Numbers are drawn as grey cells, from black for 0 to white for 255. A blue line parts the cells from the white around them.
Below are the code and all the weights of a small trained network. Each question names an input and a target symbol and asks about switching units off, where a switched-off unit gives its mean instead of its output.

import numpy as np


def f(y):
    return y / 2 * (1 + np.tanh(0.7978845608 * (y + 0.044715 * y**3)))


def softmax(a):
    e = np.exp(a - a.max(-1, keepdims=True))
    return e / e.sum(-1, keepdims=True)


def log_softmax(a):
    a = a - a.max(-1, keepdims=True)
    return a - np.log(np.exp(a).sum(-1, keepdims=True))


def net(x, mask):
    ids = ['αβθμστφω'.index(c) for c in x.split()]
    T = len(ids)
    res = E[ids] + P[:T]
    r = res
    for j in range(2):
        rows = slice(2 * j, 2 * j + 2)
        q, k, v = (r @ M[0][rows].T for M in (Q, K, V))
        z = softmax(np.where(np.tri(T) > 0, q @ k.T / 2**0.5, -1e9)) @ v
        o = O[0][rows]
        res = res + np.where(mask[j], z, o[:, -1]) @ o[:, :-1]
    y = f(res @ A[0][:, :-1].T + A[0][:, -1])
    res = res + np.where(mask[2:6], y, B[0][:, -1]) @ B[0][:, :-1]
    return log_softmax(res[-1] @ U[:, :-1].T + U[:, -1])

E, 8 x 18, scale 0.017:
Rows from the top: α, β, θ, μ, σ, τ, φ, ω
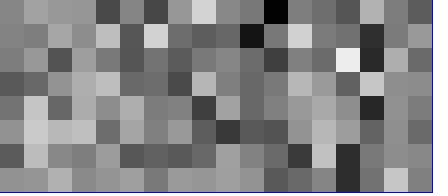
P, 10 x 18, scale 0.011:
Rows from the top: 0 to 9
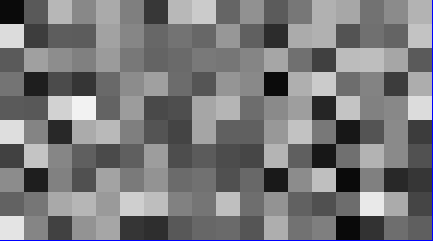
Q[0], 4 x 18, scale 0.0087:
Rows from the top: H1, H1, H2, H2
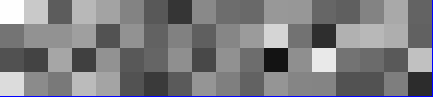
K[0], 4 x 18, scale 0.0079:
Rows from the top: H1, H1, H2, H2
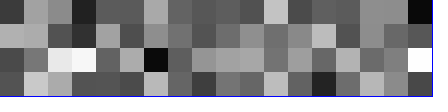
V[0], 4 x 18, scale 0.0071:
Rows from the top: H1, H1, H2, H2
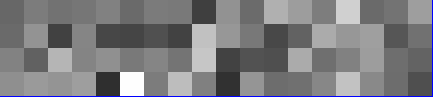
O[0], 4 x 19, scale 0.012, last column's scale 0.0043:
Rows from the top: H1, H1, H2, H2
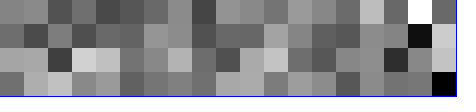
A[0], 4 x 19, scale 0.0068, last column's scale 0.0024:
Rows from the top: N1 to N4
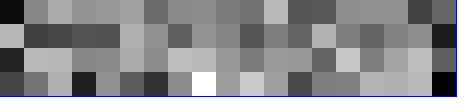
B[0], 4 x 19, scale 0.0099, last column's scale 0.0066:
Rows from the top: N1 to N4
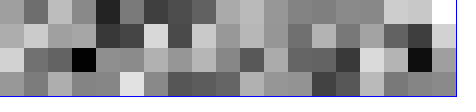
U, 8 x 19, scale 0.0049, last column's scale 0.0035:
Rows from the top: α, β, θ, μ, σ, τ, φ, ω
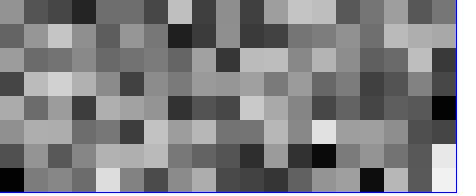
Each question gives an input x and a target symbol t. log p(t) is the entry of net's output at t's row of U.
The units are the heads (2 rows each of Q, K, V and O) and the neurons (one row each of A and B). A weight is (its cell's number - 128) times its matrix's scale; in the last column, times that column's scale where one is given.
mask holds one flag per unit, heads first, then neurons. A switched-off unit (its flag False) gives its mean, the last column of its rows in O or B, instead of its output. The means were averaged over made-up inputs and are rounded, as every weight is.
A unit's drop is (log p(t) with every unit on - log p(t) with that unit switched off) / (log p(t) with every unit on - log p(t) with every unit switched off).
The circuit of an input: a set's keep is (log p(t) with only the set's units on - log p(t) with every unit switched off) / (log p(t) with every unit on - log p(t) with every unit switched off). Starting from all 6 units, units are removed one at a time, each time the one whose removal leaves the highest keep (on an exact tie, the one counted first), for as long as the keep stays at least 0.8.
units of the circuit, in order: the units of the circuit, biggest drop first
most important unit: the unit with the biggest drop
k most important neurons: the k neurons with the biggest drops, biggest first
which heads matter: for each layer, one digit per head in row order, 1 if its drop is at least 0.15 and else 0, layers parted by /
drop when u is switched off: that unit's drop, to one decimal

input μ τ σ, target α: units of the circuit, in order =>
N3; H1; H2; N2
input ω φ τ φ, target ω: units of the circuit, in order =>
H1; N1
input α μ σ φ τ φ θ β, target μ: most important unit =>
H2
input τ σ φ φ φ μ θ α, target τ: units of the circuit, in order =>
N2; H2
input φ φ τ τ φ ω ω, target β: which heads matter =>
10
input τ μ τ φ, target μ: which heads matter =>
01
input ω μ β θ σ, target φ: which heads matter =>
01
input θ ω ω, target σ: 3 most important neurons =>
N3; N4; N1
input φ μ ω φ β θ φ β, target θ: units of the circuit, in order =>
H1; H2
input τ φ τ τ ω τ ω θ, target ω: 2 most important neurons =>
N1; N2
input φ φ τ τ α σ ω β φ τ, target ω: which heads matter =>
10
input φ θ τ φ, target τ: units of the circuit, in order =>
N2; H2
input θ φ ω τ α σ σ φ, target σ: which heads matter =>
11
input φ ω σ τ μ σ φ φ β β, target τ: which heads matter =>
01
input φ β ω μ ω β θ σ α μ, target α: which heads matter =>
10
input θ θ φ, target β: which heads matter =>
01
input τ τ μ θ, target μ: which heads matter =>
01
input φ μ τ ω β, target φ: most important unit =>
N3
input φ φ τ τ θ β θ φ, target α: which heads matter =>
10
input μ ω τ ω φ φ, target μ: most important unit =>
H2
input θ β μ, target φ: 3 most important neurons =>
N1; N2; N3
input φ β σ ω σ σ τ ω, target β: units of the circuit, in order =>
H1; H2
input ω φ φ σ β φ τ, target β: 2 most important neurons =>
N1; N3
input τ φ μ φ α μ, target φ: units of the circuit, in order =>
H2; N1
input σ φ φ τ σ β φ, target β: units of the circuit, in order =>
N1; H2
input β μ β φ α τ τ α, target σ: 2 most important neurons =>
N1; N2
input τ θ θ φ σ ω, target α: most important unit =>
H1
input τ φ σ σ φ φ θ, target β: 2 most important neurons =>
N1; N3
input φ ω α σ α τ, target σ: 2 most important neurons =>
N1; N2
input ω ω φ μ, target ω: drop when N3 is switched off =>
0.0
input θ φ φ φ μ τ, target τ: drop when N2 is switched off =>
1.5
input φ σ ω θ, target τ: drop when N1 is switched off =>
0.1
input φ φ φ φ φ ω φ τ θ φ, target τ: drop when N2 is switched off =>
1.4
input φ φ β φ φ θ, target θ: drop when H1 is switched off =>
1.0
